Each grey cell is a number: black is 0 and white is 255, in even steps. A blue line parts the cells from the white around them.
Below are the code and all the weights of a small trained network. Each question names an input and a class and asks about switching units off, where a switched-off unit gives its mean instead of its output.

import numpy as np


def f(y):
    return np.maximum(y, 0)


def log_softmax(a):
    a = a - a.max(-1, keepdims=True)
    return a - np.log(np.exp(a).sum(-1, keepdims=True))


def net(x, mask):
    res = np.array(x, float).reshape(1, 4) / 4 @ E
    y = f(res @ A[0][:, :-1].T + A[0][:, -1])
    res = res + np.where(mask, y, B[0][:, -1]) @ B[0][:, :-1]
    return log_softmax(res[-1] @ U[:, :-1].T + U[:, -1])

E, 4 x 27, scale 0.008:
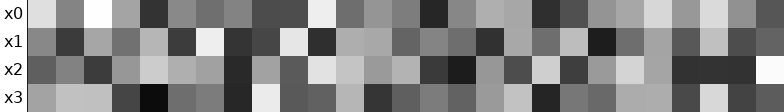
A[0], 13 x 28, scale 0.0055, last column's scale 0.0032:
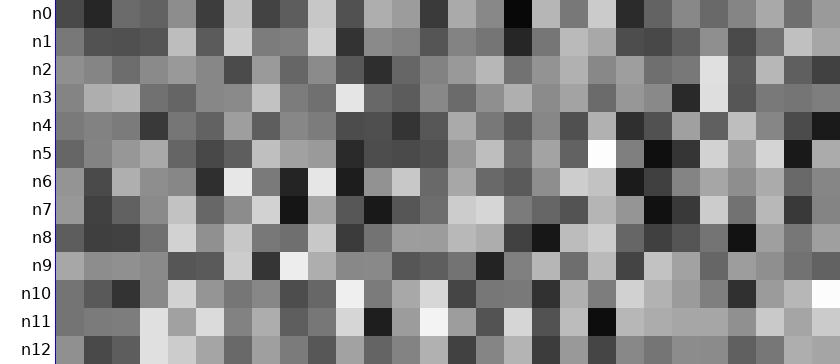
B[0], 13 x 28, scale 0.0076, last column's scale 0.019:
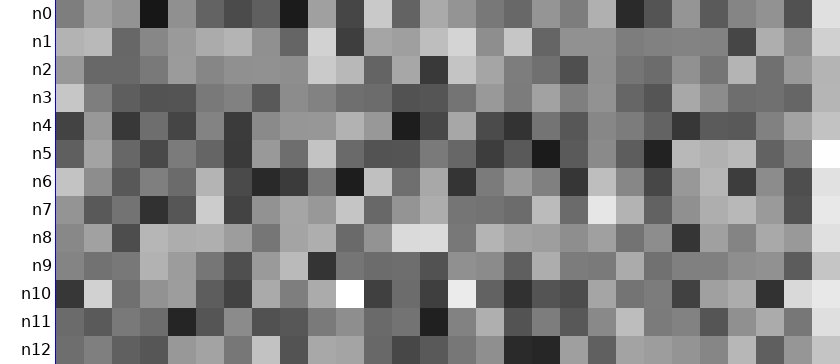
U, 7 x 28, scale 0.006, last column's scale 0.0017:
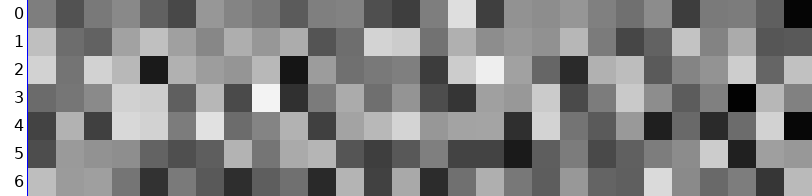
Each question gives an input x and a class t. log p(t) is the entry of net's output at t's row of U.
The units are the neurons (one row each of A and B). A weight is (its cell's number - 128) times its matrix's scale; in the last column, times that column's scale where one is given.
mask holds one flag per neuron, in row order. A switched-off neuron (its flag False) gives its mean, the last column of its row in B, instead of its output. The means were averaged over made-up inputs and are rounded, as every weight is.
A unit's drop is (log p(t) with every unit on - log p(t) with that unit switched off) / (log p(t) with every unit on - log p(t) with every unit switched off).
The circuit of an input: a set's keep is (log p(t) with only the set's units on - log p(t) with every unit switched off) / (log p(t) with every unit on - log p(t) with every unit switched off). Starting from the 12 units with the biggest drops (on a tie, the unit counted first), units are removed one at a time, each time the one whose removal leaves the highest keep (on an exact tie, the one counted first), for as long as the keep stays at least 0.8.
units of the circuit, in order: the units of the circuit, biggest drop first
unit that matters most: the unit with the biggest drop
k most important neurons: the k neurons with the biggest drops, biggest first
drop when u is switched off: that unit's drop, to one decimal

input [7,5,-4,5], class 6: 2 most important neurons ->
(n10, n12)
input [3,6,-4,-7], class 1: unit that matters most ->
n8
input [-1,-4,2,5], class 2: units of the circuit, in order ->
(n5, n10, n0)
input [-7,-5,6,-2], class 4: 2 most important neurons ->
(n8, n5)
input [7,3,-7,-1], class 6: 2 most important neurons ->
(n10, n6)
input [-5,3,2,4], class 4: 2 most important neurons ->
(n7, n5)
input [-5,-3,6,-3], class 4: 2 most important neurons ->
(n8, n5)
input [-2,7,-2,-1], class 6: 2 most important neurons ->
(n6, n0)
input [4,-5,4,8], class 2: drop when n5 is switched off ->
0.1
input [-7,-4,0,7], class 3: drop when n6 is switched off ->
0.2
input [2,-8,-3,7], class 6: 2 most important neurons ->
(n10, n3)
